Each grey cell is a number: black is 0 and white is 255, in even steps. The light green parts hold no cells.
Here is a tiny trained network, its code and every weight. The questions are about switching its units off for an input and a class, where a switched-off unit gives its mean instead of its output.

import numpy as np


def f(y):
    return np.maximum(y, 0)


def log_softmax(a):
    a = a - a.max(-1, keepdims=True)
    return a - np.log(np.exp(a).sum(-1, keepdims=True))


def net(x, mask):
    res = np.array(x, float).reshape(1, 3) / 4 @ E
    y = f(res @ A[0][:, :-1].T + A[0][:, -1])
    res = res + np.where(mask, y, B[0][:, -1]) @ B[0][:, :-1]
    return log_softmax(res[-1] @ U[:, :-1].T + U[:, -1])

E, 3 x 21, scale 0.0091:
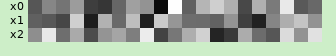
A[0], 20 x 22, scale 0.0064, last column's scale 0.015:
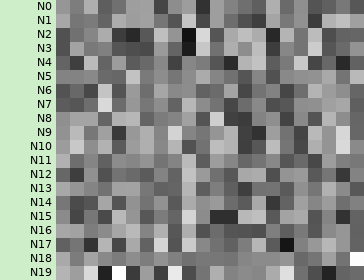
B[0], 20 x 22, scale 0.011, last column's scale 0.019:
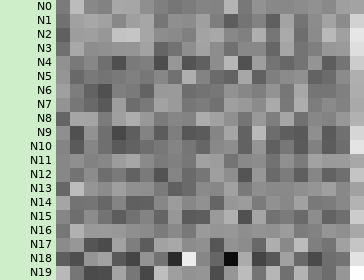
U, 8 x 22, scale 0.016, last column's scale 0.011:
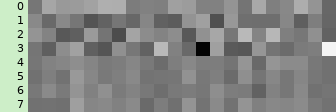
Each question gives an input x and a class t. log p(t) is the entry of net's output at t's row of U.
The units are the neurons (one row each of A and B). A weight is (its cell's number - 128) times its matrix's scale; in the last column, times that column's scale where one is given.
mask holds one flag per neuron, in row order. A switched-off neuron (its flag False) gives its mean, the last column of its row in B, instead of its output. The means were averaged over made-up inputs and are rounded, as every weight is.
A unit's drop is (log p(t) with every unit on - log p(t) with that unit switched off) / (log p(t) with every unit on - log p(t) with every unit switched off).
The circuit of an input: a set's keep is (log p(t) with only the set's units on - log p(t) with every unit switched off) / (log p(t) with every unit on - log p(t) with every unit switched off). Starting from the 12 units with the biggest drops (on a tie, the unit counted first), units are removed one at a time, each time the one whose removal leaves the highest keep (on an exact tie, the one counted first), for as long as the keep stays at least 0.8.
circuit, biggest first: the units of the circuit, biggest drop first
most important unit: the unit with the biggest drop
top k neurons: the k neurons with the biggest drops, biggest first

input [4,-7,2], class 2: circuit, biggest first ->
N19
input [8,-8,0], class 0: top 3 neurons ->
N2; N3; N17
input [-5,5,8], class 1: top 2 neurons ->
N9; N10
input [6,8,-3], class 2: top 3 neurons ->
N17; N14; N7
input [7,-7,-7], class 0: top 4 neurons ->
N2; N3; N9; N10
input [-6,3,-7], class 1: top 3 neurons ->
N15; N4; N2
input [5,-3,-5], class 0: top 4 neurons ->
N2; N9; N10; N3
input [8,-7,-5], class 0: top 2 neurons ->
N2; N3
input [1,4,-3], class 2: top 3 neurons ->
N17; N9; N10
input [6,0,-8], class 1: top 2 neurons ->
N4; N15
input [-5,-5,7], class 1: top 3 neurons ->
N9; N10; N2
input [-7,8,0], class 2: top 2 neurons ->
N17; N7
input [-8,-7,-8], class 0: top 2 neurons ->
N1; N8
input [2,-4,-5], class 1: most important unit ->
N4
